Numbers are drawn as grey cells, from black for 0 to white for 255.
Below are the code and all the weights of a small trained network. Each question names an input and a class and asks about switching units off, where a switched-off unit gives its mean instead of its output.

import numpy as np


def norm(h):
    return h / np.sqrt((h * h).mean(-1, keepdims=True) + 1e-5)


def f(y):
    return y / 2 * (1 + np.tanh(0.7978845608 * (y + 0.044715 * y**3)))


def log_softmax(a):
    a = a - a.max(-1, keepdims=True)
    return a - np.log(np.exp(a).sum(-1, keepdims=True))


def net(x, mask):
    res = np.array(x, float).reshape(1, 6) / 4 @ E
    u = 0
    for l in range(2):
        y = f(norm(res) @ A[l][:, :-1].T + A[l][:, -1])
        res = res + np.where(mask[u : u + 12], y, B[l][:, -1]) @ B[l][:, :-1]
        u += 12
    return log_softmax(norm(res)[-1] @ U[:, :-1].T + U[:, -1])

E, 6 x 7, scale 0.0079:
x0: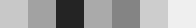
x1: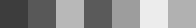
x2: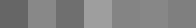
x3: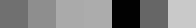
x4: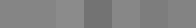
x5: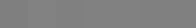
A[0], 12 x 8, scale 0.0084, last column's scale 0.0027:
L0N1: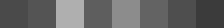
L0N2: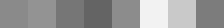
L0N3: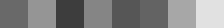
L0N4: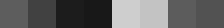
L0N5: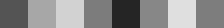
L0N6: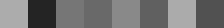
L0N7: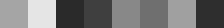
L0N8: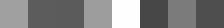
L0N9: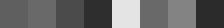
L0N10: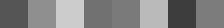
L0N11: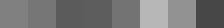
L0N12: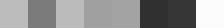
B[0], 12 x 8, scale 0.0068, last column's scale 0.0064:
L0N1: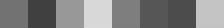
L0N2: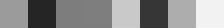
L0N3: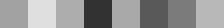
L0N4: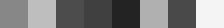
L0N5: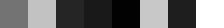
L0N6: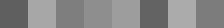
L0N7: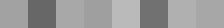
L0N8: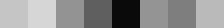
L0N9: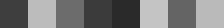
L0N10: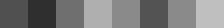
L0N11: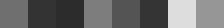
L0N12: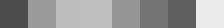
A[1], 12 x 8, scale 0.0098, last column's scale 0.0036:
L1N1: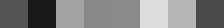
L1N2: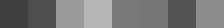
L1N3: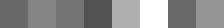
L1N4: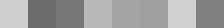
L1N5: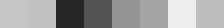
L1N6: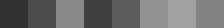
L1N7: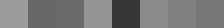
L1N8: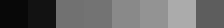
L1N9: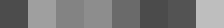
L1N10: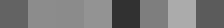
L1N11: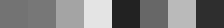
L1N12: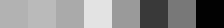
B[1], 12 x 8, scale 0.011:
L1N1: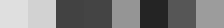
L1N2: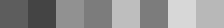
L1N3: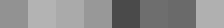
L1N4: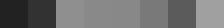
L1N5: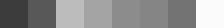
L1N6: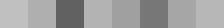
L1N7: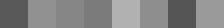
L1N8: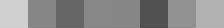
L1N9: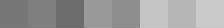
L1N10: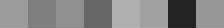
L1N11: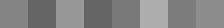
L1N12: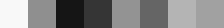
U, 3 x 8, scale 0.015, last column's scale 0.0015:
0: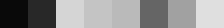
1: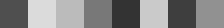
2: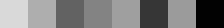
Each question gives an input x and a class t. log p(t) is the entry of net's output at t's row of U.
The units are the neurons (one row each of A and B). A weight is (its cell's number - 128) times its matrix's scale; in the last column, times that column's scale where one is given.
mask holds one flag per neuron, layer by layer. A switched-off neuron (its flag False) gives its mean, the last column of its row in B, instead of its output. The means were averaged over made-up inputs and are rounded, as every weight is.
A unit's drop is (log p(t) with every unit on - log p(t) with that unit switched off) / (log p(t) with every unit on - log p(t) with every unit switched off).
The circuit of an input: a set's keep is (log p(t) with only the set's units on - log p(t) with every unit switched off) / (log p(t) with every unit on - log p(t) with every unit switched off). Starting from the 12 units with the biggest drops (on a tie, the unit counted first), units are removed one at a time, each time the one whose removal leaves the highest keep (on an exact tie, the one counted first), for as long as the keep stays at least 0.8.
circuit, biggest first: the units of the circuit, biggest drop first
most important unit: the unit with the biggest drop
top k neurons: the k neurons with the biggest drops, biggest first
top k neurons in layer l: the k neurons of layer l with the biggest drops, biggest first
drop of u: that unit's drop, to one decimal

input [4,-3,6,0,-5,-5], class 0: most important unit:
L1N4
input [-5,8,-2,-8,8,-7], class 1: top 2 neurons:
(L0N4, L0N9)
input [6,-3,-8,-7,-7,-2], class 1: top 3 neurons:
(L0N4, L0N8, L0N9)
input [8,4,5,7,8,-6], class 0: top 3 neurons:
(L0N2, L1N5, L0N4)
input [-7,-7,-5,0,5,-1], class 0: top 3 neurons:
(L1N2, L0N12, L1N1)
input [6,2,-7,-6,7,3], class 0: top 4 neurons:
(L1N5, L0N5, L0N2, L0N7)
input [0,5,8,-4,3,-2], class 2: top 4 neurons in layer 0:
(L0N5, L0N2, L0N10, L0N3)
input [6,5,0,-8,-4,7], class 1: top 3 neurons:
(L0N4, L0N9, L1N3)
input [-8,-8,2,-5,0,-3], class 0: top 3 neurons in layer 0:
(L0N12, L0N3, L0N1)
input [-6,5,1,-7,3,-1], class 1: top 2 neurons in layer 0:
(L0N4, L0N9)
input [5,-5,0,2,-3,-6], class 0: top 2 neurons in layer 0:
(L0N12, L0N1)
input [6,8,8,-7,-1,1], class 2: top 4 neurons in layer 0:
(L0N2, L0N5, L0N11, L0N3)
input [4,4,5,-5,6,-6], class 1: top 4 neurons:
(L0N4, L0N9, L1N3, L1N2)
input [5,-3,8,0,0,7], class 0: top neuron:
(L1N4)
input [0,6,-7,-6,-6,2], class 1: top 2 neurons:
(L0N4, L0N9)
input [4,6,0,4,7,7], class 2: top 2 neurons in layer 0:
(L0N2, L0N4)
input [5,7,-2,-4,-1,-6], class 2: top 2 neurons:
(L1N1, L0N2)
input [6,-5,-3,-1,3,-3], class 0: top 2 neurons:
(L1N4, L1N5)
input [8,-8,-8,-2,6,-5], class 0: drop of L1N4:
0.6
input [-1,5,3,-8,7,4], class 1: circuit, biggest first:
(L0N4)
